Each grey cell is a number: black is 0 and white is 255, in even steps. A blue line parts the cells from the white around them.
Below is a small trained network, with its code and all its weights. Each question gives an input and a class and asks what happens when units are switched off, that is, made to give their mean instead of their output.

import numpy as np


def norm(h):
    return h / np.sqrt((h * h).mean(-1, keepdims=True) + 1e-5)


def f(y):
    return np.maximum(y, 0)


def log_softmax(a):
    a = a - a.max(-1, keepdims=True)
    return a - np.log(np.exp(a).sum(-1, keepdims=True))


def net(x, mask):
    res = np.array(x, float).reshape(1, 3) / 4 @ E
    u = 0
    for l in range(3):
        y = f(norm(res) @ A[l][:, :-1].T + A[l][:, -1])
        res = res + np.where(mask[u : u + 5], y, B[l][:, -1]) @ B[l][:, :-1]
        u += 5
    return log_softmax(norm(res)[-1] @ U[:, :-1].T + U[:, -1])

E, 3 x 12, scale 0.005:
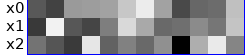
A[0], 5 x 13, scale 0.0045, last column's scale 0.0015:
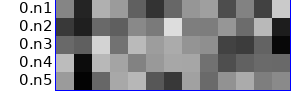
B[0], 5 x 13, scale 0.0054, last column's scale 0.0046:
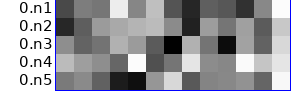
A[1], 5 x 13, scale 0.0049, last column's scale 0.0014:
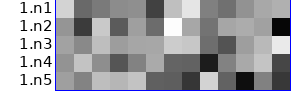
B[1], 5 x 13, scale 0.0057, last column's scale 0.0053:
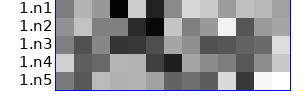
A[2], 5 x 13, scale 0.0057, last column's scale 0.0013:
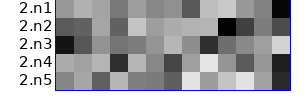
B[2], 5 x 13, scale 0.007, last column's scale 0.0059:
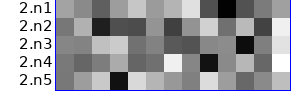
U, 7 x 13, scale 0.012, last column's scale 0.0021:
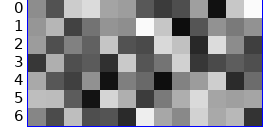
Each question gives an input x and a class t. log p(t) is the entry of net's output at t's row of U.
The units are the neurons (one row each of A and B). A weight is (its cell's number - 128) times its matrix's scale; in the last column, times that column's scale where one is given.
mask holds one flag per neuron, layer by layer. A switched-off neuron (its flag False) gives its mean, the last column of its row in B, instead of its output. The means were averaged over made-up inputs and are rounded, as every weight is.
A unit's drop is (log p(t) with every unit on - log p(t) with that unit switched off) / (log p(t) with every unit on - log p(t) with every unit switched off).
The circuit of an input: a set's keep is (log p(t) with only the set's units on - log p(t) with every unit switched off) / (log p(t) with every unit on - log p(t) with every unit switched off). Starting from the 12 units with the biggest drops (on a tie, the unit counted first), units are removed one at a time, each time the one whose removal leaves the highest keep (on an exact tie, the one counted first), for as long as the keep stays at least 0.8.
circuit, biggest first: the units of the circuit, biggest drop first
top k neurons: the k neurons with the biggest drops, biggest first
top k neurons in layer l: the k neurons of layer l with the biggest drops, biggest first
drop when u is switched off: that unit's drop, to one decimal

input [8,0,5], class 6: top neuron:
(0.n1)
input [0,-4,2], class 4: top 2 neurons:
(0.n5; 0.n1)
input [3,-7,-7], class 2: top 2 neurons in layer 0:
(0.n4; 0.n3)
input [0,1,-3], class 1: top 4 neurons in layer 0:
(0.n1; 0.n2; 0.n3; 0.n5)
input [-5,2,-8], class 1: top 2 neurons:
(2.n4; 0.n1)
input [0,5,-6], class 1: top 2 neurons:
(2.n4; 0.n1)
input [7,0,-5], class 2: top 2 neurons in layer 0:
(0.n3; 0.n4)
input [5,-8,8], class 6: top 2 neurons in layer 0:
(0.n4; 0.n5)
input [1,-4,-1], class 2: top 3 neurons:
(0.n4; 0.n1; 0.n2)
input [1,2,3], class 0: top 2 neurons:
(0.n4; 2.n2)
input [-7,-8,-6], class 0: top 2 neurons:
(1.n5; 0.n1)
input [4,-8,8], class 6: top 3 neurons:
(0.n4; 0.n5; 1.n1)
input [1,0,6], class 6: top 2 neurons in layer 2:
(2.n2; 2.n5)
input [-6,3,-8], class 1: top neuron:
(2.n4)
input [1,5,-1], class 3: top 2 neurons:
(1.n5; 0.n4)
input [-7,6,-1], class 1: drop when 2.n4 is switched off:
0.2
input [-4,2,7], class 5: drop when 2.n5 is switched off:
0.7
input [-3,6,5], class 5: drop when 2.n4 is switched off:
0.0
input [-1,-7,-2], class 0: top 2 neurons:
(0.n1; 1.n5)
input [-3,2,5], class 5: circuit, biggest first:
(2.n5)
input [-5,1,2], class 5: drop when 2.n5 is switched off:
0.1
